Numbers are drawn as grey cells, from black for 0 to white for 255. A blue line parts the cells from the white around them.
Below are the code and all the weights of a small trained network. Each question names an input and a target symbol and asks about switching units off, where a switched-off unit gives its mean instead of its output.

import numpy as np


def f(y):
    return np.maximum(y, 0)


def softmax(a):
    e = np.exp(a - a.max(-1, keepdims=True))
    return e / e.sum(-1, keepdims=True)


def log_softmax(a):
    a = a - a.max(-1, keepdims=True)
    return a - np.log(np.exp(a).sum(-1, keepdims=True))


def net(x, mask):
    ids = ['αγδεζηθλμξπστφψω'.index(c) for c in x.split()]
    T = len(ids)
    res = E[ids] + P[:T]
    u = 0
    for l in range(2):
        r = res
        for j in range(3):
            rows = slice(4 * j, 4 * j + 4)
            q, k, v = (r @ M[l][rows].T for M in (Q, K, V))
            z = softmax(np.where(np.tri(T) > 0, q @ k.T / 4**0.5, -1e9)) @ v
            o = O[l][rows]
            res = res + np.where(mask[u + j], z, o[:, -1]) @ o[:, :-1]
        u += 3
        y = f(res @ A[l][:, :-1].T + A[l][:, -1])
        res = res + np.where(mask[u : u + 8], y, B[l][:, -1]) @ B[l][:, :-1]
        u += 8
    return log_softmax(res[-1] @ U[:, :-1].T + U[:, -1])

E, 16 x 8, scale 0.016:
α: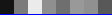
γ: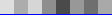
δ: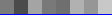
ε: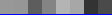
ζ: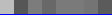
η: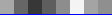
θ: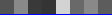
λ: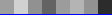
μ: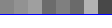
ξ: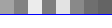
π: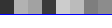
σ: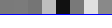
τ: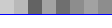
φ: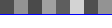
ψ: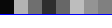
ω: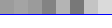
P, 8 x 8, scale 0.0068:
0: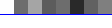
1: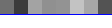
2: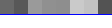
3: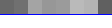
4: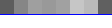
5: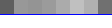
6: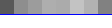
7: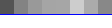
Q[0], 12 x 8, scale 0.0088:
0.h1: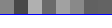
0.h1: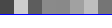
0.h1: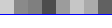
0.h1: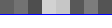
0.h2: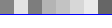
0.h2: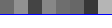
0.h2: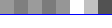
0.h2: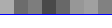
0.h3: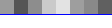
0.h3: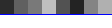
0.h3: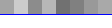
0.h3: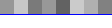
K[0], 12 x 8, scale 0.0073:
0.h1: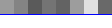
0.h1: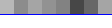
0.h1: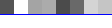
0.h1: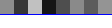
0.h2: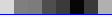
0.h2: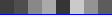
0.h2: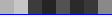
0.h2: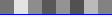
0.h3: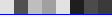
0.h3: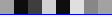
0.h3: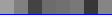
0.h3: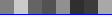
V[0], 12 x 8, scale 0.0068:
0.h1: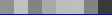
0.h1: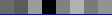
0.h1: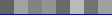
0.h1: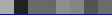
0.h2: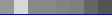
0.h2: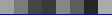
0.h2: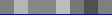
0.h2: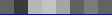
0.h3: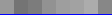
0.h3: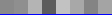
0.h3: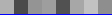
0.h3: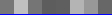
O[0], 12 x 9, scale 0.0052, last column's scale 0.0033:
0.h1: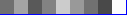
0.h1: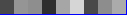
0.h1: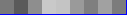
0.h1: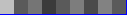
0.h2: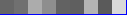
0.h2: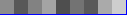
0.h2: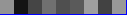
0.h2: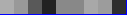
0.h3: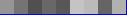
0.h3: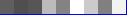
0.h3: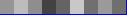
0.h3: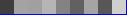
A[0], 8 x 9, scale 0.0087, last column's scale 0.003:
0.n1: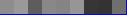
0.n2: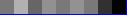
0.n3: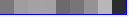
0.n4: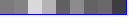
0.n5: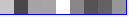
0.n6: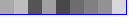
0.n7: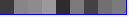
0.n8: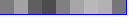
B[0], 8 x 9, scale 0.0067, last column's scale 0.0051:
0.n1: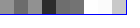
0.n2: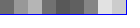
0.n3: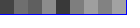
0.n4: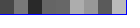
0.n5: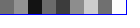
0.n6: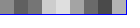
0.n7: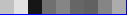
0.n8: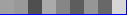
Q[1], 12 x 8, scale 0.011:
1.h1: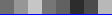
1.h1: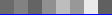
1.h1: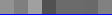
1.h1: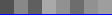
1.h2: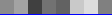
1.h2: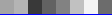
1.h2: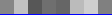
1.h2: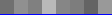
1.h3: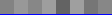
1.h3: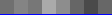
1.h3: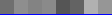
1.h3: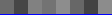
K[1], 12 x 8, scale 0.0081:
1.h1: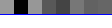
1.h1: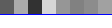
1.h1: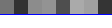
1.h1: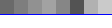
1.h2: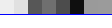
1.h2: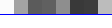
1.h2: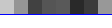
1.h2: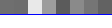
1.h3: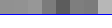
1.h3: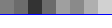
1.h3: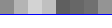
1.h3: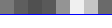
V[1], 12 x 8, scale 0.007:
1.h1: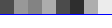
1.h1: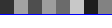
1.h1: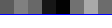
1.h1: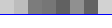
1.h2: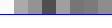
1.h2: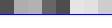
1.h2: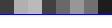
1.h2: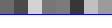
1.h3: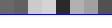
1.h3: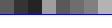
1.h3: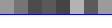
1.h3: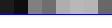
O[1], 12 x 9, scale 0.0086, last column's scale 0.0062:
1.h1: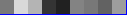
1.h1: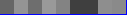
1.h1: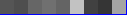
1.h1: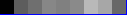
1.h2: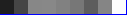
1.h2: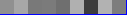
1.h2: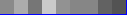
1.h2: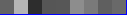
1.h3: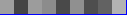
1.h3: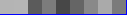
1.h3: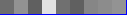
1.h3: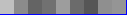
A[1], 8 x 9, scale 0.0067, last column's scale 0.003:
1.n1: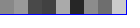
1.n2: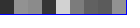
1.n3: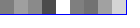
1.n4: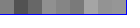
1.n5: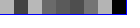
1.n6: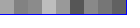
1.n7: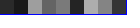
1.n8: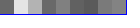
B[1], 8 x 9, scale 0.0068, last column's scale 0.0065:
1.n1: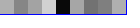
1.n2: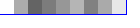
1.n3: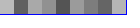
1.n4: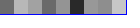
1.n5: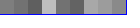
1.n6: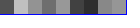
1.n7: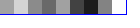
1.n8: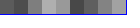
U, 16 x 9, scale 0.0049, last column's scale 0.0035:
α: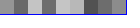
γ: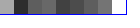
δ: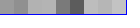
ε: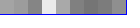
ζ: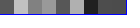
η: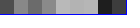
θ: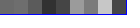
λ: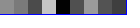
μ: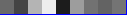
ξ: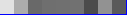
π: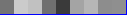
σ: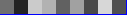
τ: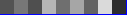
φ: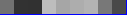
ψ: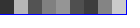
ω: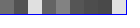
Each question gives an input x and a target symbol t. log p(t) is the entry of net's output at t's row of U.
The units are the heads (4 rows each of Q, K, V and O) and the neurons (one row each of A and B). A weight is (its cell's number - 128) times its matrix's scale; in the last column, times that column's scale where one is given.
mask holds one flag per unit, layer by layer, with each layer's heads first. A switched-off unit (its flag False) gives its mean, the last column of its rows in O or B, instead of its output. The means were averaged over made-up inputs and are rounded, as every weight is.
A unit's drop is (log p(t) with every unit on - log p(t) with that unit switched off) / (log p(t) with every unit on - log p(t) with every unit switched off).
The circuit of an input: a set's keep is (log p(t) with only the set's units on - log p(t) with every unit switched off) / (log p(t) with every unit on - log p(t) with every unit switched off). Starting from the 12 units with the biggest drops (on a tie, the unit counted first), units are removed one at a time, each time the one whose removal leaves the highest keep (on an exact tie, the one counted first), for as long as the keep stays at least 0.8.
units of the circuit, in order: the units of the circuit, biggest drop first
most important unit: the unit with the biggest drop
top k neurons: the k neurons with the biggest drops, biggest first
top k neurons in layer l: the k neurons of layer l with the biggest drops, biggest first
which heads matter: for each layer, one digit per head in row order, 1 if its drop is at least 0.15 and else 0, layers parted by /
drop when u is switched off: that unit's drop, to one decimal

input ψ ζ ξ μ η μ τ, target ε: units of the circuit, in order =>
0.n6, 1.h2, 0.n7, 0.n1
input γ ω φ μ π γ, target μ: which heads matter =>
001 / 001
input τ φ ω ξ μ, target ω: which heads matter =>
100 / 011
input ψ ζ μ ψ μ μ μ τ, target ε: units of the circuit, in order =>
1.h2, 0.n6, 0.n7, 0.n1
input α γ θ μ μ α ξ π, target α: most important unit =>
1.h3
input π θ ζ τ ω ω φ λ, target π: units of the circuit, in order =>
1.h1, 0.h1
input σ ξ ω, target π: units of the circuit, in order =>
1.h1, 1.h2
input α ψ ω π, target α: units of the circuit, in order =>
0.h2, 1.h3, 1.n2
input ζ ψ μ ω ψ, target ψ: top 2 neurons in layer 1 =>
1.n7, 1.n8
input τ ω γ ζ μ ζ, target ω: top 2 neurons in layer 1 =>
1.n7, 1.n2
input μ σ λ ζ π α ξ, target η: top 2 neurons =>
0.n5, 0.n4
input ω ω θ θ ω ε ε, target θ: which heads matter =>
000 / 010
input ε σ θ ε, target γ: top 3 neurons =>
0.n1, 0.n5, 0.n6
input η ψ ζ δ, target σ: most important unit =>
1.h2
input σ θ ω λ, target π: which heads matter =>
000 / 100
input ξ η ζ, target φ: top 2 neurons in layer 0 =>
0.n5, 0.n2
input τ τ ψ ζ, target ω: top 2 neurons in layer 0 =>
0.n6, 0.n1
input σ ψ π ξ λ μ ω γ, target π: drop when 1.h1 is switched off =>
0.8
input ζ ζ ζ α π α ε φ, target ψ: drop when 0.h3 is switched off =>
0.2
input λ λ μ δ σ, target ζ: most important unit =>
1.h2
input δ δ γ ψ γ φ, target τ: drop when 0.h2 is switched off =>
0.3
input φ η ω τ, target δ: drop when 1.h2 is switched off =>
0.5
